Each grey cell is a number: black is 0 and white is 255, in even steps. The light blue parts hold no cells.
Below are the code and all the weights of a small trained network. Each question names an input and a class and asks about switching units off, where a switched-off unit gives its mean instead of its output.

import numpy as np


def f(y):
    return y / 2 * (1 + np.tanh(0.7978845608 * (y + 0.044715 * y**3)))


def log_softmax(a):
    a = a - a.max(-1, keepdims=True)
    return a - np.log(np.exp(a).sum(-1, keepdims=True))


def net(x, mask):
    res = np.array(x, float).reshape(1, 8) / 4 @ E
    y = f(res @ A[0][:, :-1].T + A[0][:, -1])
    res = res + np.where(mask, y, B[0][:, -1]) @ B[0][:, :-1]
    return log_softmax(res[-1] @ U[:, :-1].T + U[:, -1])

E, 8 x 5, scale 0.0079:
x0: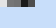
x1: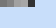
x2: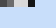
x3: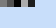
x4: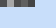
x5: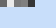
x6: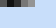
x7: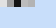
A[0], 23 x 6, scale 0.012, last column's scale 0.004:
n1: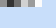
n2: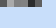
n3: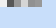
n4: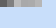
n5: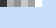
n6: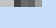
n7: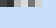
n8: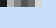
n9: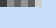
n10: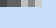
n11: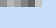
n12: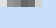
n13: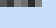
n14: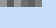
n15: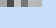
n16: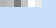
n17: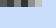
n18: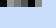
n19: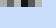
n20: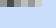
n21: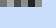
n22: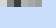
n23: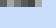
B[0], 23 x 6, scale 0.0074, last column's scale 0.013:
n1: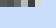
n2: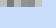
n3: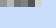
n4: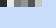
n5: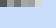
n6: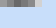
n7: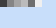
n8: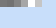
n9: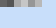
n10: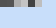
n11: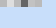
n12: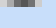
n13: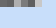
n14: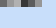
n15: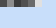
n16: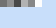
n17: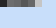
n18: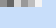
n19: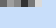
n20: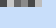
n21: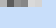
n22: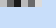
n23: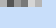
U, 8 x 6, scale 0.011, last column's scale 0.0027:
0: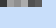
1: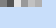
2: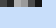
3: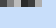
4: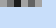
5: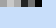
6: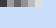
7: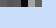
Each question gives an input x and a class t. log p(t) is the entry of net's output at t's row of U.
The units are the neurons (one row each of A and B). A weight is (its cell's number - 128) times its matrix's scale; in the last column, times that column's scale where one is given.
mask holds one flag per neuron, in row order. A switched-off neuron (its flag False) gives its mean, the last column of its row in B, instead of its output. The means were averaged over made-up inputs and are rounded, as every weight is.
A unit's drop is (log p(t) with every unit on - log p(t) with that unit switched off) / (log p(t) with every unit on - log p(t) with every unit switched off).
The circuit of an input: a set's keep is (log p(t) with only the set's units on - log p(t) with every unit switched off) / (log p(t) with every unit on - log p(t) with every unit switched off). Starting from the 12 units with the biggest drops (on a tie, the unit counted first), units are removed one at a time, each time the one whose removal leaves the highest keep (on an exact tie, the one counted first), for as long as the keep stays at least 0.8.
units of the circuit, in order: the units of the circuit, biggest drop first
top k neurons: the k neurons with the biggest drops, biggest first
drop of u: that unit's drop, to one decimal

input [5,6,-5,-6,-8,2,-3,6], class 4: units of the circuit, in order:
(n22)
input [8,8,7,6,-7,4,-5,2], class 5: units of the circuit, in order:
(n12 n11)
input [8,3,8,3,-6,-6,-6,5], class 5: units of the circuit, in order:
(n14 n12)
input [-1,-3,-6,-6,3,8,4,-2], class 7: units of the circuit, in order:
(n7 n4)
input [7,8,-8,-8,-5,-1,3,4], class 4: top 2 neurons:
(n22 n16)
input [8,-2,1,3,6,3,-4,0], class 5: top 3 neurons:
(n12 n19 n7)
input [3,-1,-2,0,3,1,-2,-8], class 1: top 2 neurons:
(n18 n8)
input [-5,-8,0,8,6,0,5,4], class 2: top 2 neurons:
(n10 n9)
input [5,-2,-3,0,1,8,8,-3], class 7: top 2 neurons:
(n17 n7)
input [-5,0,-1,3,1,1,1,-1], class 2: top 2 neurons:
(n11 n10)
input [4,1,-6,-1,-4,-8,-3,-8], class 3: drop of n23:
0.2
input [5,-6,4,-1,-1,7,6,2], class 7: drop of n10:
0.1
